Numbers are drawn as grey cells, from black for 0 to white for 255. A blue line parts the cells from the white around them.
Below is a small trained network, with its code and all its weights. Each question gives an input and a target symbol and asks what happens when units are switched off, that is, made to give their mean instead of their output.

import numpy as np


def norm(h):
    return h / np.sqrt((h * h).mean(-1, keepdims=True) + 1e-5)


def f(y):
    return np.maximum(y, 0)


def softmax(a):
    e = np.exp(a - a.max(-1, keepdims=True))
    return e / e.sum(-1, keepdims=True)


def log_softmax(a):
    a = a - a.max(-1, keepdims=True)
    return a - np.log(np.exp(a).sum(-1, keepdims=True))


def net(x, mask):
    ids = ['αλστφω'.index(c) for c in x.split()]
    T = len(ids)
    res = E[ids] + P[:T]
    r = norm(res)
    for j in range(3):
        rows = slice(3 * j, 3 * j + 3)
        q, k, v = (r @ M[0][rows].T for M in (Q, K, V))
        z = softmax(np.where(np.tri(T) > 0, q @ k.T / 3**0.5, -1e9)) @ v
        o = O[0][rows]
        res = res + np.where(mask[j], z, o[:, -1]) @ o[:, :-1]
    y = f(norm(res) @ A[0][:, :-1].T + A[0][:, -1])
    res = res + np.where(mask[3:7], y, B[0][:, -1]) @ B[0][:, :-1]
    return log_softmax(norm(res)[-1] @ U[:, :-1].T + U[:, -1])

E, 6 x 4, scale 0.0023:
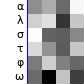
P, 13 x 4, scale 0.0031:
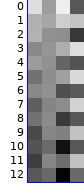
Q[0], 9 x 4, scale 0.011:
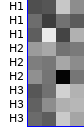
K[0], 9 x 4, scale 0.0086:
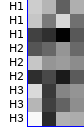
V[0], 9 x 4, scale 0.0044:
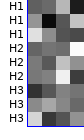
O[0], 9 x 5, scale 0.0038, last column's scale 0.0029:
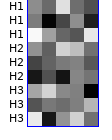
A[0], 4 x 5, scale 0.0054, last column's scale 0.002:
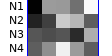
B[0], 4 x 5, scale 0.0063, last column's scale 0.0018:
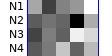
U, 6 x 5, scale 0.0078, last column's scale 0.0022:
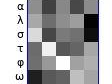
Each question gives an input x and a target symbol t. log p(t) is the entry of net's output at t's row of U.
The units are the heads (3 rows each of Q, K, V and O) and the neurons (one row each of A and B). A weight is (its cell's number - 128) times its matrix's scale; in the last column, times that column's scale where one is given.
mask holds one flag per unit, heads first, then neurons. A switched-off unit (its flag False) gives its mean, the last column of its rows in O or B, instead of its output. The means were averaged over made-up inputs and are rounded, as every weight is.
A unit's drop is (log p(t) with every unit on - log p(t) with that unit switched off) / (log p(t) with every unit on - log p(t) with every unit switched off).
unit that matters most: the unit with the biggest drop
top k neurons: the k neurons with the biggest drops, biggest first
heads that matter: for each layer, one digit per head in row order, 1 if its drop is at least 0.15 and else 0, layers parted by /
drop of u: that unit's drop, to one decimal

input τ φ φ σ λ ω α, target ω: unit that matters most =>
H1
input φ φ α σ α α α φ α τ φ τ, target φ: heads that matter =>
010
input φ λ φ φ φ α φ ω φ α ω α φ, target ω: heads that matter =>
100
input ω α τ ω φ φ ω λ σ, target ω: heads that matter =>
100
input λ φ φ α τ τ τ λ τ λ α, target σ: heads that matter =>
110
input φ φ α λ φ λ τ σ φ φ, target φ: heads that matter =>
010
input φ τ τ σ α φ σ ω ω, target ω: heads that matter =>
000
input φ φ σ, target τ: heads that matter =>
110
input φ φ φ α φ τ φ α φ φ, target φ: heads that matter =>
100
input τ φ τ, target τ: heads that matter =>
011
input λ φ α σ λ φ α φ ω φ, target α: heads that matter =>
100
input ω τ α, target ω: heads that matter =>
010
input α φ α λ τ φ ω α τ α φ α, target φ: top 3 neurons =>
(N4, N3, N1)
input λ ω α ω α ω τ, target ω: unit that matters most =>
H1
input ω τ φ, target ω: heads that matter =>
010
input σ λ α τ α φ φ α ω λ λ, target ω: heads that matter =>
100
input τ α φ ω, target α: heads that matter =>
000
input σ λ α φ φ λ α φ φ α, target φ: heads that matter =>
010
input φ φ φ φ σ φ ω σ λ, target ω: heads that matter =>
110
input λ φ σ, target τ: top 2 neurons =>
(N1, N3)
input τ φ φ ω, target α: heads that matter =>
010
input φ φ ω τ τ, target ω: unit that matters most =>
H2
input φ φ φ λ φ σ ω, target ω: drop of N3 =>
0.8
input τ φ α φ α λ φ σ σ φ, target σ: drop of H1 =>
0.7
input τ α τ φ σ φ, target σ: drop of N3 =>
0.1
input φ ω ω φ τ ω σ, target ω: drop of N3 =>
0.3
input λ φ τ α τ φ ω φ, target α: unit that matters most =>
H1
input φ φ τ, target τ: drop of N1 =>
0.1
